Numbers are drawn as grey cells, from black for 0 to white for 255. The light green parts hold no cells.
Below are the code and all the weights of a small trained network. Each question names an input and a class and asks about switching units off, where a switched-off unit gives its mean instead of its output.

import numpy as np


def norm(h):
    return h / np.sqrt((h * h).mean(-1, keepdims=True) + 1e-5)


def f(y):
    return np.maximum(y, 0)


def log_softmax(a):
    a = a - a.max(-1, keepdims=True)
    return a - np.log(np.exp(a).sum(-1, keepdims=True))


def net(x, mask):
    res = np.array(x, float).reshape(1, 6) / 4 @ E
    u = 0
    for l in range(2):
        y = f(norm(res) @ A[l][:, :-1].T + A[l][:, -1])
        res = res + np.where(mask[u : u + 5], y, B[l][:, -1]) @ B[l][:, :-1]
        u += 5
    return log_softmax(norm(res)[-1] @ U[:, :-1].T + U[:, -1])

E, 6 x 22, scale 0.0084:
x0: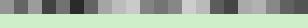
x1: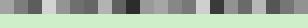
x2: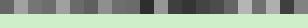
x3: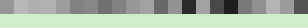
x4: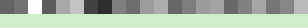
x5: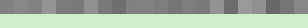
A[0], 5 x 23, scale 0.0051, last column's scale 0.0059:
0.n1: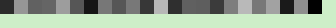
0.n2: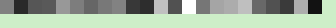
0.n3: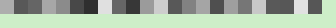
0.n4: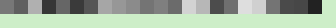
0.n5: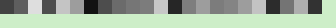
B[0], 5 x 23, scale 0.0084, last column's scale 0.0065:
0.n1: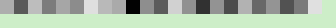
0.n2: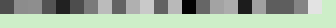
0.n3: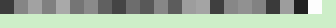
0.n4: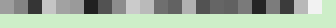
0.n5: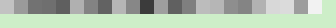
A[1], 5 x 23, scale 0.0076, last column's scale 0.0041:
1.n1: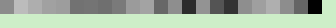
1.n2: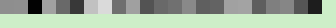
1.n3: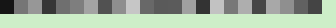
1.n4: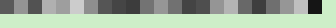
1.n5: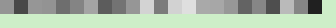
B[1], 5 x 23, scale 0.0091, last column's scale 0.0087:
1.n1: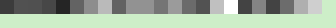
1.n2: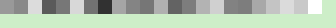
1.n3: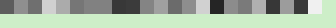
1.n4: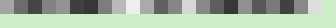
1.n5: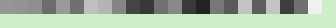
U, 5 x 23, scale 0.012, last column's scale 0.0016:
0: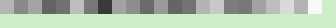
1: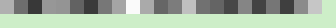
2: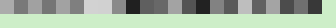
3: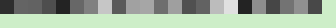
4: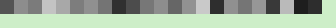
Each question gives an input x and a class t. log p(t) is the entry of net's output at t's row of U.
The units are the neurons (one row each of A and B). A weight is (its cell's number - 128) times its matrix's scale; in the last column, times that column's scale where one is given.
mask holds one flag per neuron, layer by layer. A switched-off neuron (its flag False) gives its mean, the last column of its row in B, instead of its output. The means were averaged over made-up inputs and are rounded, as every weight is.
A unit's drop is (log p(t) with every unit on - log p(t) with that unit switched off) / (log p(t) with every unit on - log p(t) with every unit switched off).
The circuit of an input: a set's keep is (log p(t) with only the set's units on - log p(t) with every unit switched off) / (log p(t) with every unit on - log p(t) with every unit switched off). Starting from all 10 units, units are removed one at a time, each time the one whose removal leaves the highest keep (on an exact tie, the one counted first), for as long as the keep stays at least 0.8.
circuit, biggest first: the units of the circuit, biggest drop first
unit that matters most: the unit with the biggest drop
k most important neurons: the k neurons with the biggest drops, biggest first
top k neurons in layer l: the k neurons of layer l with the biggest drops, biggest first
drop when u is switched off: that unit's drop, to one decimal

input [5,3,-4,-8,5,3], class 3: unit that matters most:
0.n2
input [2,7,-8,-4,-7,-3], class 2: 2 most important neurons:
[1.n5 1.n3]
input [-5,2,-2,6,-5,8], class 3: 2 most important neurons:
[1.n1 0.n4]
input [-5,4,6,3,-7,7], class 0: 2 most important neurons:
[1.n2 1.n5]
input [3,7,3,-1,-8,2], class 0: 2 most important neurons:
[1.n2 1.n3]
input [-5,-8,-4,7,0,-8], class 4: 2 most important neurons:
[1.n3 0.n2]
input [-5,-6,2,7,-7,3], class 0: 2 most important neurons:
[1.n2 0.n2]
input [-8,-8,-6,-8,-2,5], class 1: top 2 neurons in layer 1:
[1.n4 1.n1]
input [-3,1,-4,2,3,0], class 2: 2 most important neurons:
[1.n5 0.n4]
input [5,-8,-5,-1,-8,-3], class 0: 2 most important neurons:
[1.n2 0.n3]
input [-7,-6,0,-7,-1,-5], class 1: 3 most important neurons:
[1.n4 1.n1 0.n3]
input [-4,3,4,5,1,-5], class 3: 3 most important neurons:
[1.n1 0.n4 1.n5]
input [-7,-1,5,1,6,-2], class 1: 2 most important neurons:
[1.n4 1.n2]
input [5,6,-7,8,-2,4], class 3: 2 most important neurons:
[1.n1 0.n1]
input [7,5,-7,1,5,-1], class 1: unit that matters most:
0.n4
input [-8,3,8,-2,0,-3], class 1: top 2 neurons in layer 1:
[1.n4 1.n5]
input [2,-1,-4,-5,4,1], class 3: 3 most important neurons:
[0.n2 1.n2 0.n1]
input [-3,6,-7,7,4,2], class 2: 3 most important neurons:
[1.n5 0.n2 1.n3]
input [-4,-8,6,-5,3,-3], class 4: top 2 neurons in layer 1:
[1.n3 1.n5]
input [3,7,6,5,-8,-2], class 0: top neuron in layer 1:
[1.n2]
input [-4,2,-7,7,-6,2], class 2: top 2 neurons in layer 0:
[0.n2 0.n5]
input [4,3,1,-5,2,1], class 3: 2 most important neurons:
[0.n2 1.n4]
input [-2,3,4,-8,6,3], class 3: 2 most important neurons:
[0.n2 1.n2]
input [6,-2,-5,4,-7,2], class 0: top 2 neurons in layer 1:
[1.n2 1.n4]
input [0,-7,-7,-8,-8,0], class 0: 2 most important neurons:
[1.n2 1.n1]
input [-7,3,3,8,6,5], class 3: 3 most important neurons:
[1.n1 0.n4 1.n2]
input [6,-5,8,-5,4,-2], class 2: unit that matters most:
0.n1
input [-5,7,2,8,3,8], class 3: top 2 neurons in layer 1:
[1.n1 1.n3]
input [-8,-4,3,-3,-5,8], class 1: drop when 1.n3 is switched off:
0.0
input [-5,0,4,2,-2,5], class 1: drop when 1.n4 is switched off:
1.3
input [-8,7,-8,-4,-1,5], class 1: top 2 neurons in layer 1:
[1.n4 1.n3]
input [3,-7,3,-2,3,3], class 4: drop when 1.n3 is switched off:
1.3
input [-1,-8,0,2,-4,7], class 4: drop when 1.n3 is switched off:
1.2
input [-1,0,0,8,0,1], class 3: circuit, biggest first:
[1.n1]
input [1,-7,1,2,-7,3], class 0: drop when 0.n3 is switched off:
0.2
